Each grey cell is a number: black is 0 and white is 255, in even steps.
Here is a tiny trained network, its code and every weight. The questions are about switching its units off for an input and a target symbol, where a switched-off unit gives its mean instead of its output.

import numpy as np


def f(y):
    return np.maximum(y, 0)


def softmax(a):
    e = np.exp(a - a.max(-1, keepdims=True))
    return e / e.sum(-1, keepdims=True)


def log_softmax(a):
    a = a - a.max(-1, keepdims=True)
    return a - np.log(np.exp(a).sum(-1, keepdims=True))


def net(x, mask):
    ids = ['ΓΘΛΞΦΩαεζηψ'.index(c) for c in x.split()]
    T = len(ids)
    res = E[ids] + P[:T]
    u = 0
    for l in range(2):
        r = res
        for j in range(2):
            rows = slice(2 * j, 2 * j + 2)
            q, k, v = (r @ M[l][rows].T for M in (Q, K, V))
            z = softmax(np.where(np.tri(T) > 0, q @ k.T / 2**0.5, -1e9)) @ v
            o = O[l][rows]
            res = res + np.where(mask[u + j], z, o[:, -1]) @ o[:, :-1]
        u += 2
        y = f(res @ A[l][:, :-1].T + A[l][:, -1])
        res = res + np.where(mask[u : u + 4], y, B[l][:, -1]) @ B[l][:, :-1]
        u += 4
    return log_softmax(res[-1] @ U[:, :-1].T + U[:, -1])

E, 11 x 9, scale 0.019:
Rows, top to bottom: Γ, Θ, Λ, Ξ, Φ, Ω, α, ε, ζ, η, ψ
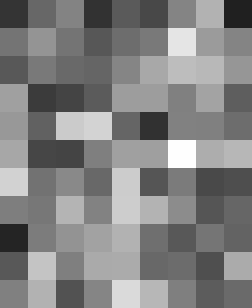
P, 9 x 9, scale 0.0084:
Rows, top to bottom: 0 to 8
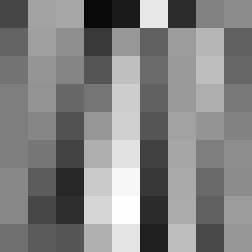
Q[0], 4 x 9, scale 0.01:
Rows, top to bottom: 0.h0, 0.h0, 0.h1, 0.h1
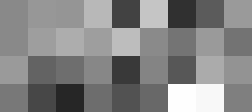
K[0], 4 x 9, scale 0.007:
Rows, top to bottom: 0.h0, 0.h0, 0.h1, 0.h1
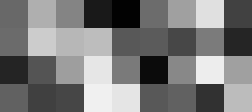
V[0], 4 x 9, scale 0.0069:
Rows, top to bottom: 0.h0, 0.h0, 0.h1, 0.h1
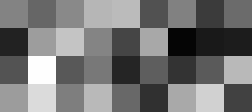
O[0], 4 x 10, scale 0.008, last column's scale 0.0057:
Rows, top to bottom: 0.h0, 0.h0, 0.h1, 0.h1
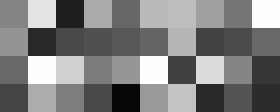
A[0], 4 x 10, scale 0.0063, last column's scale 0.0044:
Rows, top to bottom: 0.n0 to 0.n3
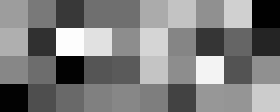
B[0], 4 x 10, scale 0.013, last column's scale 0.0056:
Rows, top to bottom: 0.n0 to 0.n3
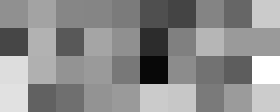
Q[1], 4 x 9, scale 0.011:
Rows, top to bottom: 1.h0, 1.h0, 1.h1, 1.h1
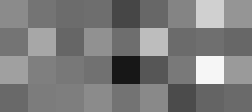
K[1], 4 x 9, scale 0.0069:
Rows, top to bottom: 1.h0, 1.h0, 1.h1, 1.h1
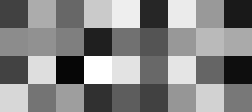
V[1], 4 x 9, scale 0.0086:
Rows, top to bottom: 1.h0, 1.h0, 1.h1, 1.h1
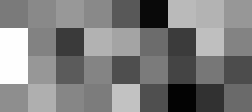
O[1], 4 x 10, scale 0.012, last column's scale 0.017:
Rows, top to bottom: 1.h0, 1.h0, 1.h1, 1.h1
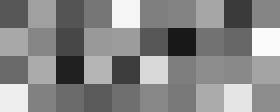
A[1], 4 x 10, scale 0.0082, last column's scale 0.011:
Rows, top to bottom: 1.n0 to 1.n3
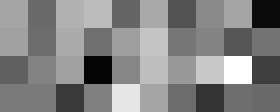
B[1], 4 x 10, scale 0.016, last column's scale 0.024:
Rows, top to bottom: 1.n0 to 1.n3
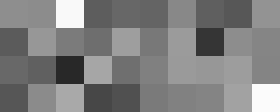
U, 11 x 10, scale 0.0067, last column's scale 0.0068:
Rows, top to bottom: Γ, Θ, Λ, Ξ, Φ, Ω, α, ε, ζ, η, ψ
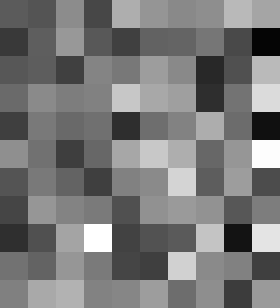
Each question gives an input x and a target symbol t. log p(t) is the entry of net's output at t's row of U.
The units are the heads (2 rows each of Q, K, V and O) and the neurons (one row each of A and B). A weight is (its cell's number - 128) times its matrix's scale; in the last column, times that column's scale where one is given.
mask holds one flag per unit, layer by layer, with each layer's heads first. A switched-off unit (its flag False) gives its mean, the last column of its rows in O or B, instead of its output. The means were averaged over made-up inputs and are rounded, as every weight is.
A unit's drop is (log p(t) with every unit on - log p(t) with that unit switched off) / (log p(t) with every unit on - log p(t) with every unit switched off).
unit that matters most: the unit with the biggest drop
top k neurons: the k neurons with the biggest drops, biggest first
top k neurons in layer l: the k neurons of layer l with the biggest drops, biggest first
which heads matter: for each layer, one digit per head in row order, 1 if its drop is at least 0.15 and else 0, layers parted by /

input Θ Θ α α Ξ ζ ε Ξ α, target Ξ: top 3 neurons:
1.n3; 0.n2; 1.n1
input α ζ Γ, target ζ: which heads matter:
00 / 01
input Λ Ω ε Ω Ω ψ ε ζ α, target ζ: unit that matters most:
0.n3
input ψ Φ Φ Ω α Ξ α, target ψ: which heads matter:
11 / 10
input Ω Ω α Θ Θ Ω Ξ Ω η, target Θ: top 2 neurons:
1.n3; 0.n3
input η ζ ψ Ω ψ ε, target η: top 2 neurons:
0.n2; 1.n0
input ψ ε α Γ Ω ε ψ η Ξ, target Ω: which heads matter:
10 / 01
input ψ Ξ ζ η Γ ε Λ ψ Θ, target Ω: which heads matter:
10 / 01
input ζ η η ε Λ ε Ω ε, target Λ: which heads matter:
11 / 11
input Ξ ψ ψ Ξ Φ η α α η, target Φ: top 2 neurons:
1.n3; 0.n2
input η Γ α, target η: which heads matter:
01 / 10
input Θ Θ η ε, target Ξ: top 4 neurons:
1.n3; 1.n1; 0.n2; 0.n3
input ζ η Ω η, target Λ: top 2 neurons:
0.n3; 1.n3
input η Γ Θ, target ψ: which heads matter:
01 / 00
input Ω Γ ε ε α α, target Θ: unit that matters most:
0.h0
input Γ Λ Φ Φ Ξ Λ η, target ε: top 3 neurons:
0.n3; 0.n2; 1.n3
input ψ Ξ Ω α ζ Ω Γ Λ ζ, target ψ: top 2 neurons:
1.n0; 0.n3
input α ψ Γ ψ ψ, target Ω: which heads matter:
00 / 01
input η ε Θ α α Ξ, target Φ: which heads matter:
11 / 11
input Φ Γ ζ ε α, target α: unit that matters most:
1.h0
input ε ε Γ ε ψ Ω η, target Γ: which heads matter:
01 / 01
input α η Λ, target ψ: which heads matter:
01 / 00
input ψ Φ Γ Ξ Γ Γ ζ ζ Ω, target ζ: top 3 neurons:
0.n3; 0.n0; 0.n2
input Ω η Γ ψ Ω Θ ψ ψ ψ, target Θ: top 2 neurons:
1.n3; 0.n3
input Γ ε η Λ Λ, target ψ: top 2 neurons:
0.n2; 0.n0
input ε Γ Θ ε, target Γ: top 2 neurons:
0.n1; 0.n2
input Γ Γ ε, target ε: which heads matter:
00 / 11
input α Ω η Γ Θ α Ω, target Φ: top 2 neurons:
1.n3; 0.n0
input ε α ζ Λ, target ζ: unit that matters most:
0.n2
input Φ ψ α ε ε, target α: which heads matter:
11 / 10
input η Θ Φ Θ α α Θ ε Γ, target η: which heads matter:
01 / 01
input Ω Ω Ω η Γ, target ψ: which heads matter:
11 / 00
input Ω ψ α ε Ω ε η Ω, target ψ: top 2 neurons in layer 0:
0.n2; 0.n0
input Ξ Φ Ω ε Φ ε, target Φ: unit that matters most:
1.n3
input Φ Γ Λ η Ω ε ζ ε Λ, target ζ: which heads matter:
10 / 01
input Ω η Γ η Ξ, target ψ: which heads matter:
01 / 00
